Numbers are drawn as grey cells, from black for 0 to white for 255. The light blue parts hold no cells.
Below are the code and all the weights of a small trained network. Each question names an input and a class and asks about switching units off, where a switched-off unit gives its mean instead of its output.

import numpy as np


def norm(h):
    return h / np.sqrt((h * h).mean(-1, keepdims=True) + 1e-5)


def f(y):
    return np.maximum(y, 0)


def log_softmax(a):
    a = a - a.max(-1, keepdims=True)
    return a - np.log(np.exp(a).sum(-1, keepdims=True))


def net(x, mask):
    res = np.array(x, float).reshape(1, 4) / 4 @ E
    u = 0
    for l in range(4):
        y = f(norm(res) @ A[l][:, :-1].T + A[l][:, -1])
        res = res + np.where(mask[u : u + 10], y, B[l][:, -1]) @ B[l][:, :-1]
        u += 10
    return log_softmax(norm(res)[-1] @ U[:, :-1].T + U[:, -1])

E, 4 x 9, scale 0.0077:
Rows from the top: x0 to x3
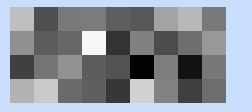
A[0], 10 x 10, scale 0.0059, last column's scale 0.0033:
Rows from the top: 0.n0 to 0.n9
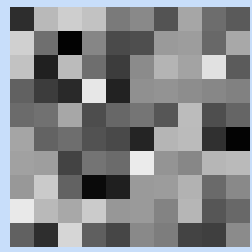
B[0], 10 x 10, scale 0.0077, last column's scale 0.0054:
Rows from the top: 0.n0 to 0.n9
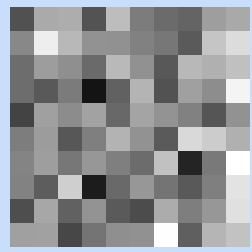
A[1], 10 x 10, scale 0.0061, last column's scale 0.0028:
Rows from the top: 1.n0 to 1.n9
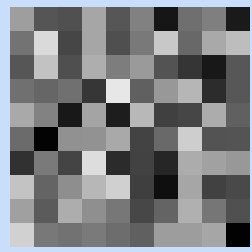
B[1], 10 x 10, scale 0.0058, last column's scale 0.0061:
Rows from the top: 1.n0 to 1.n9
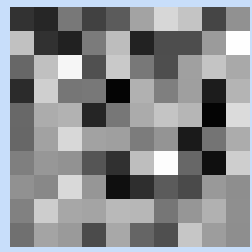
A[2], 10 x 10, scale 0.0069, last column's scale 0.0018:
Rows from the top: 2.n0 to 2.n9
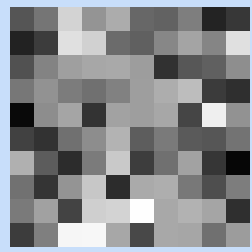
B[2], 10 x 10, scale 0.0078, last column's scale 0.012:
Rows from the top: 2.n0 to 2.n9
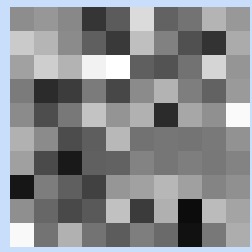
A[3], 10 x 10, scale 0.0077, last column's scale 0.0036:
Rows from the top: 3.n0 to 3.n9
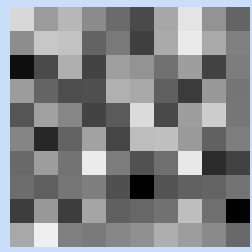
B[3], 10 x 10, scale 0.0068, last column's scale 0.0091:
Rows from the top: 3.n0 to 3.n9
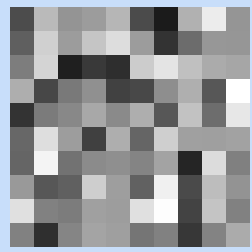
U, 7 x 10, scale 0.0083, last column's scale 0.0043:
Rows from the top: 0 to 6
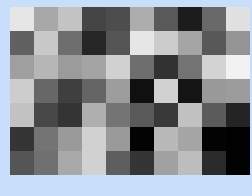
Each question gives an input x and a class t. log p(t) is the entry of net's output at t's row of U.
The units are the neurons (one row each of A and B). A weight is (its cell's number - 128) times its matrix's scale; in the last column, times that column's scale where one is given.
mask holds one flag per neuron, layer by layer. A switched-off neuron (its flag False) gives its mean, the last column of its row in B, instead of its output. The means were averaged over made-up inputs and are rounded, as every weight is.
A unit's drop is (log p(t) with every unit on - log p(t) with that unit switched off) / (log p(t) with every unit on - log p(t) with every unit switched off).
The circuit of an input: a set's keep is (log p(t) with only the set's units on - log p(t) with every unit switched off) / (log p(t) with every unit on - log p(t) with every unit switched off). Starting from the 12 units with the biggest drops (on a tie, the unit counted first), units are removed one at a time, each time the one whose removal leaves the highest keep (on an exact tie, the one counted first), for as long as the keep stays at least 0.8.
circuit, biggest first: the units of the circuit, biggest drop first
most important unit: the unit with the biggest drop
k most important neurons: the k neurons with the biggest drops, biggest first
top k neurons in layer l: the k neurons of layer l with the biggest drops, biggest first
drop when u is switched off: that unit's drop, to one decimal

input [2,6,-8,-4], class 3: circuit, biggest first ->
[2.n8]
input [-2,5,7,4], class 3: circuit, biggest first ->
[1.n1 3.n7]
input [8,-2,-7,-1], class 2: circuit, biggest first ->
[0.n1 3.n0]
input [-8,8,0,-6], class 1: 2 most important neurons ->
[1.n6 0.n3]
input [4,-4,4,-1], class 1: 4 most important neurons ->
[0.n6 1.n3 0.n8 2.n9]
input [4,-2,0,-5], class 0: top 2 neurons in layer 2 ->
[2.n9 2.n1]
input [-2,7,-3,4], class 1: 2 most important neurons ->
[0.n3 1.n4]
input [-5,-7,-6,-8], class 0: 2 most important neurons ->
[2.n9 0.n3]
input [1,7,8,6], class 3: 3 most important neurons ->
[0.n9 1.n1 3.n7]
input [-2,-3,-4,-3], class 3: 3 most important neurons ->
[0.n7 0.n3 2.n8]
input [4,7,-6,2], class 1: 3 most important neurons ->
[0.n3 1.n4 0.n9]
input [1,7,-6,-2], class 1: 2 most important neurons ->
[0.n3 1.n6]
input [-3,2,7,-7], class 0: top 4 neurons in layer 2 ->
[2.n1 2.n9 2.n0 2.n8]
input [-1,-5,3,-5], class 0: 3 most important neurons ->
[2.n9 0.n3 1.n5]
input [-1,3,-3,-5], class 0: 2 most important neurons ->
[1.n5 2.n9]
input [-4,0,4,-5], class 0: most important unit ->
0.n6
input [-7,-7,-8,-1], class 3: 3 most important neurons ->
[2.n8 0.n3 1.n4]
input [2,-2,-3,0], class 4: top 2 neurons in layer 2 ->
[2.n8 2.n9]
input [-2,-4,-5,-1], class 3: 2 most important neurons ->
[0.n3 2.n8]
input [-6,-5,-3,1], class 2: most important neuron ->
[1.n4]
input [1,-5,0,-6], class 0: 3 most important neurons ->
[2.n9 1.n5 0.n3]
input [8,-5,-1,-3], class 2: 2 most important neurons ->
[0.n5 0.n3]
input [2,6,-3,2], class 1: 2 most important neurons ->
[0.n3 1.n4]
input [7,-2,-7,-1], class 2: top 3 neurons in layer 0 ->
[0.n1 0.n2 0.n9]
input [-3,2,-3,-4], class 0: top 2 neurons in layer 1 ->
[1.n1 1.n6]
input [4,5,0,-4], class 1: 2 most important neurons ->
[0.n3 1.n6]
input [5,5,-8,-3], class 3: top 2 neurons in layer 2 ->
[2.n8 2.n4]
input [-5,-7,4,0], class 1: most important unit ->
3.n2
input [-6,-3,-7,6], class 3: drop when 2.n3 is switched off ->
-0.1
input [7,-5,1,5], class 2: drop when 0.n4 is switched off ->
0.0
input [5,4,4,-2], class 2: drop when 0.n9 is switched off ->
0.1
